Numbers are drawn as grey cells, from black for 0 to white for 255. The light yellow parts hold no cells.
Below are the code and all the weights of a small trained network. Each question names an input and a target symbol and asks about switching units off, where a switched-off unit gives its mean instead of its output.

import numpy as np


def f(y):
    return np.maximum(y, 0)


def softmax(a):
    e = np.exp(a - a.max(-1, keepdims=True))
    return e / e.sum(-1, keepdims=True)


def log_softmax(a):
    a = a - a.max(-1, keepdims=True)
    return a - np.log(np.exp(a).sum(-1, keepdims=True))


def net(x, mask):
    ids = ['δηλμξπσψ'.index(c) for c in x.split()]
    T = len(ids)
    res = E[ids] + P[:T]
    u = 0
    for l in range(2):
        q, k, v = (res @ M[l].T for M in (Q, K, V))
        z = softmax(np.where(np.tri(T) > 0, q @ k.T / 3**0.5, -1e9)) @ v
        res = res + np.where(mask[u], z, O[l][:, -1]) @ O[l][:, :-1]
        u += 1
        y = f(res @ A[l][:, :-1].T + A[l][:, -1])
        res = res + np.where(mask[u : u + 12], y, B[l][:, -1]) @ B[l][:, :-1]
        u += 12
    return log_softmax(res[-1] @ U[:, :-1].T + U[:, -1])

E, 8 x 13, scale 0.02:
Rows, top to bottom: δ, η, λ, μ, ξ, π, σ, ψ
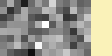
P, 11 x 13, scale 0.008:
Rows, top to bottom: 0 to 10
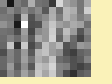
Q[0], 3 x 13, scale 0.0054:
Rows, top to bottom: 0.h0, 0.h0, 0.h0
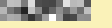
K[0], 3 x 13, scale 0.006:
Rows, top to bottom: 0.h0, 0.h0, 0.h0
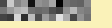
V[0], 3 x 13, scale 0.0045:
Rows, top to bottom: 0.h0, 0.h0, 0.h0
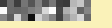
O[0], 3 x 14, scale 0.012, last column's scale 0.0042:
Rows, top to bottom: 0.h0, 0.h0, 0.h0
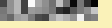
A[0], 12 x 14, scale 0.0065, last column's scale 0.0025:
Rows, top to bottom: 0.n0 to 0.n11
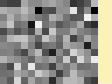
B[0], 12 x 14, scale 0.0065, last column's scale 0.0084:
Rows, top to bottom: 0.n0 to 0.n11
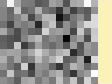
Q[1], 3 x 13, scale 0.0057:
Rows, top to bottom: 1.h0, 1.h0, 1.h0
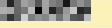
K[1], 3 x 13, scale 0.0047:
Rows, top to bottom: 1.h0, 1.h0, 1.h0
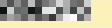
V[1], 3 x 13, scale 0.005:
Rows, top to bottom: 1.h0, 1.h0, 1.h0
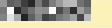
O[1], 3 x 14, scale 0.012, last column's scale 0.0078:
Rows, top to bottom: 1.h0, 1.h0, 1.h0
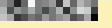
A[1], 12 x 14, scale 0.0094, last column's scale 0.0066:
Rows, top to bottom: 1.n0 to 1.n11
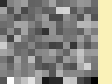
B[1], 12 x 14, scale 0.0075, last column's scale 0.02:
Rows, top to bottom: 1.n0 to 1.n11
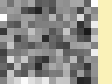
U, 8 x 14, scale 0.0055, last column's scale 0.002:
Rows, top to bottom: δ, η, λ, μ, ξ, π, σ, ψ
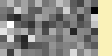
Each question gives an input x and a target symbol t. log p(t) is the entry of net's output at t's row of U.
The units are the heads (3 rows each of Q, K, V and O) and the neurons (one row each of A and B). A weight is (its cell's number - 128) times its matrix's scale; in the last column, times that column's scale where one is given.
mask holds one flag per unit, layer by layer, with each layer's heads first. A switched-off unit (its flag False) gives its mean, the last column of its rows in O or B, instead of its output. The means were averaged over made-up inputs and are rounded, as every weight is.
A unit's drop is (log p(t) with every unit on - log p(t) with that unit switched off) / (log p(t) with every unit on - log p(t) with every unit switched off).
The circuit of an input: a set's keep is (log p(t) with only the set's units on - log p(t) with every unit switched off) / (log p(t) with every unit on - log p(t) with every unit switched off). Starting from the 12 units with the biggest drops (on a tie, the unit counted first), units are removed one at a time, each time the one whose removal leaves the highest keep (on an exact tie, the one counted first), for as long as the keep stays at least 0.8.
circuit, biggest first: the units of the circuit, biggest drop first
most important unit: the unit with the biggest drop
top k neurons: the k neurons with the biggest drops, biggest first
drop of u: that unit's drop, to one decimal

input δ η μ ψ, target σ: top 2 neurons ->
(1.n9; 0.n10)
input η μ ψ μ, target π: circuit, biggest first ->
(0.h0)
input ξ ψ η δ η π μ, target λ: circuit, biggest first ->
(0.h0; 1.n3; 0.n3)
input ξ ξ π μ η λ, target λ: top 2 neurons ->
(0.n2; 1.n3)
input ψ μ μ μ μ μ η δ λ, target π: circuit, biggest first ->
(1.h0; 1.n4)
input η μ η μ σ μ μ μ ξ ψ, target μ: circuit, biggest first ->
(0.h0; 1.h0; 1.n5)
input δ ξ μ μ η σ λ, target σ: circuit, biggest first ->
(1.h0; 1.n9)
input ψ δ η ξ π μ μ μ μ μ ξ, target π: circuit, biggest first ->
(1.h0; 0.n2; 0.n10)
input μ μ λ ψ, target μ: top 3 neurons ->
(1.n1; 1.n5; 0.n8)
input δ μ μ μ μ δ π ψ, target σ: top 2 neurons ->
(1.n9; 0.n3)
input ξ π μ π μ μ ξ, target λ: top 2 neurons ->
(0.n2; 1.n3)
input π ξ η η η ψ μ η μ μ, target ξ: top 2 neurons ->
(1.n2; 0.n10)
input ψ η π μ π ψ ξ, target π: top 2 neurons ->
(0.n2; 1.n4)
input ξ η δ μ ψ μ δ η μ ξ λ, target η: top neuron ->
(1.n9)
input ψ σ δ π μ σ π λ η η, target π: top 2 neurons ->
(0.n2; 0.n10)
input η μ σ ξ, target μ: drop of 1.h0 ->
0.7
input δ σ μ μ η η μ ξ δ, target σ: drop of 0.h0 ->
0.2
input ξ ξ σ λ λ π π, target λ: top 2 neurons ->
(0.n2; 1.n0)
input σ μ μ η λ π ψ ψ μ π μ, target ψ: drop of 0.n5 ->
-0.1
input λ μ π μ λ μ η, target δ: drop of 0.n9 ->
0.0
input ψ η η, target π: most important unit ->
1.h0
